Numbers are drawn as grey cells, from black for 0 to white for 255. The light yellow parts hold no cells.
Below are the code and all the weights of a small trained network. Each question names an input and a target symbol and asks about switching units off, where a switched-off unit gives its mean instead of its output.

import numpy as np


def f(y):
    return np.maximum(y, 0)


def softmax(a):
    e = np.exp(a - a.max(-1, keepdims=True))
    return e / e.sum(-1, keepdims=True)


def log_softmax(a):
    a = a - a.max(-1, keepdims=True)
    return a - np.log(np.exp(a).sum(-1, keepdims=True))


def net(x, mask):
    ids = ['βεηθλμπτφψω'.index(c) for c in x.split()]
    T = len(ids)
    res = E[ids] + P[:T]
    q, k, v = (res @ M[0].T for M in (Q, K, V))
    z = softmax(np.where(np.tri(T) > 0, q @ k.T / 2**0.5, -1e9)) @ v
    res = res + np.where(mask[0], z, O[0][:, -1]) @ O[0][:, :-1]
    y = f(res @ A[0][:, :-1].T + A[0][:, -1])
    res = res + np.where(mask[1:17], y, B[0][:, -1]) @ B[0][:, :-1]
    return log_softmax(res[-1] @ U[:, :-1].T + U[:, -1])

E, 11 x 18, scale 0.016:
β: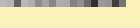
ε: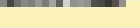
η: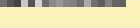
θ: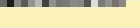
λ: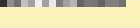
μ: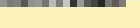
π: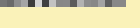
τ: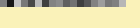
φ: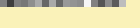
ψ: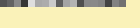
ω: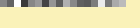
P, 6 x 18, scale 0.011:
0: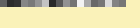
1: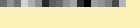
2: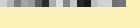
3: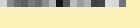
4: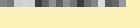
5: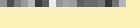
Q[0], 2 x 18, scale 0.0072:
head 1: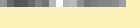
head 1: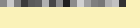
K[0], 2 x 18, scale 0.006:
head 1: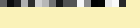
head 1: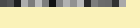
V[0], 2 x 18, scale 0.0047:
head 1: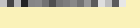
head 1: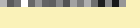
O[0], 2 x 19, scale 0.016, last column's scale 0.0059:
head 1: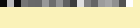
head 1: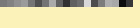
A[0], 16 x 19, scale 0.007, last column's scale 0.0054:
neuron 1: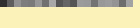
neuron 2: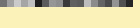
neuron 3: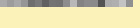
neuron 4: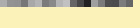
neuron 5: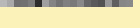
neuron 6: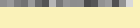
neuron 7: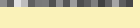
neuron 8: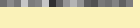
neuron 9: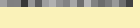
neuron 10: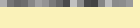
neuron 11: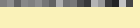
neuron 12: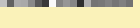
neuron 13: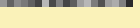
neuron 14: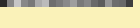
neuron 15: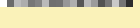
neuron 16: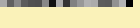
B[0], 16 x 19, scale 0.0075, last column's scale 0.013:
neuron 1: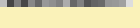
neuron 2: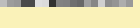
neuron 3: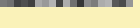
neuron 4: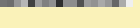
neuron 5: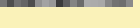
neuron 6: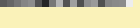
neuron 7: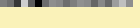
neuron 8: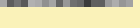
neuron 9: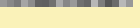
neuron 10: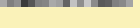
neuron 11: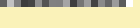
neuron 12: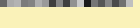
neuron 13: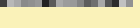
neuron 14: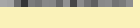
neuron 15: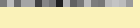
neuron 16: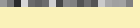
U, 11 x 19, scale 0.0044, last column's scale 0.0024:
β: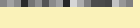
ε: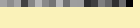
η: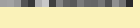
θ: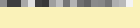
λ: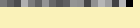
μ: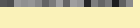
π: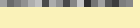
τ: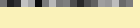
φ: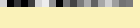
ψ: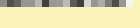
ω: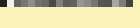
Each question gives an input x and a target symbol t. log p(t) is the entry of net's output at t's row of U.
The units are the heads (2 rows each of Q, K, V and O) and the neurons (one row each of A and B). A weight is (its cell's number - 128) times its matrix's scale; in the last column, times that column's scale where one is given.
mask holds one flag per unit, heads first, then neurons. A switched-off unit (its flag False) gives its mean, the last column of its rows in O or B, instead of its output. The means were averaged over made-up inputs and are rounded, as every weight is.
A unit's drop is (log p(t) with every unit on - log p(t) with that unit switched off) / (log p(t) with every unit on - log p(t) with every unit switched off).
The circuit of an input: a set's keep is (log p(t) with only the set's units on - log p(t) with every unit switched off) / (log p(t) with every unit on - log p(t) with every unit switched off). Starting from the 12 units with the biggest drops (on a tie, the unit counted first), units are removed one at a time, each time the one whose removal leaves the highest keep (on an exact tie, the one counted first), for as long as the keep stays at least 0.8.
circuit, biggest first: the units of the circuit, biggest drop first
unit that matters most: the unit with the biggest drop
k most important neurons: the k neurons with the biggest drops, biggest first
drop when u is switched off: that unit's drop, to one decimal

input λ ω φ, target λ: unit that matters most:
neuron 12
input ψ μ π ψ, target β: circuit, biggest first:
neuron 10; neuron 4
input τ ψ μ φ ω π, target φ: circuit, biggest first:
head 1; neuron 2
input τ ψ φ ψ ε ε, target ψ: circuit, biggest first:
head 1; neuron 4; neuron 11
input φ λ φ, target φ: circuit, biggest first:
head 1; neuron 2
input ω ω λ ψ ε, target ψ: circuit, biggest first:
head 1; neuron 4; neuron 12
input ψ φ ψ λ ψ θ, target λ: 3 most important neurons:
neuron 12; neuron 15; neuron 7
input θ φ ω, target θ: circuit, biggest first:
head 1; neuron 11; neuron 6; neuron 4
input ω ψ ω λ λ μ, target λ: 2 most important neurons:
neuron 12; neuron 15
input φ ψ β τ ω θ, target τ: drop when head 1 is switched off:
0.7
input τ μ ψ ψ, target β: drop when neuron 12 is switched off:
-0.2
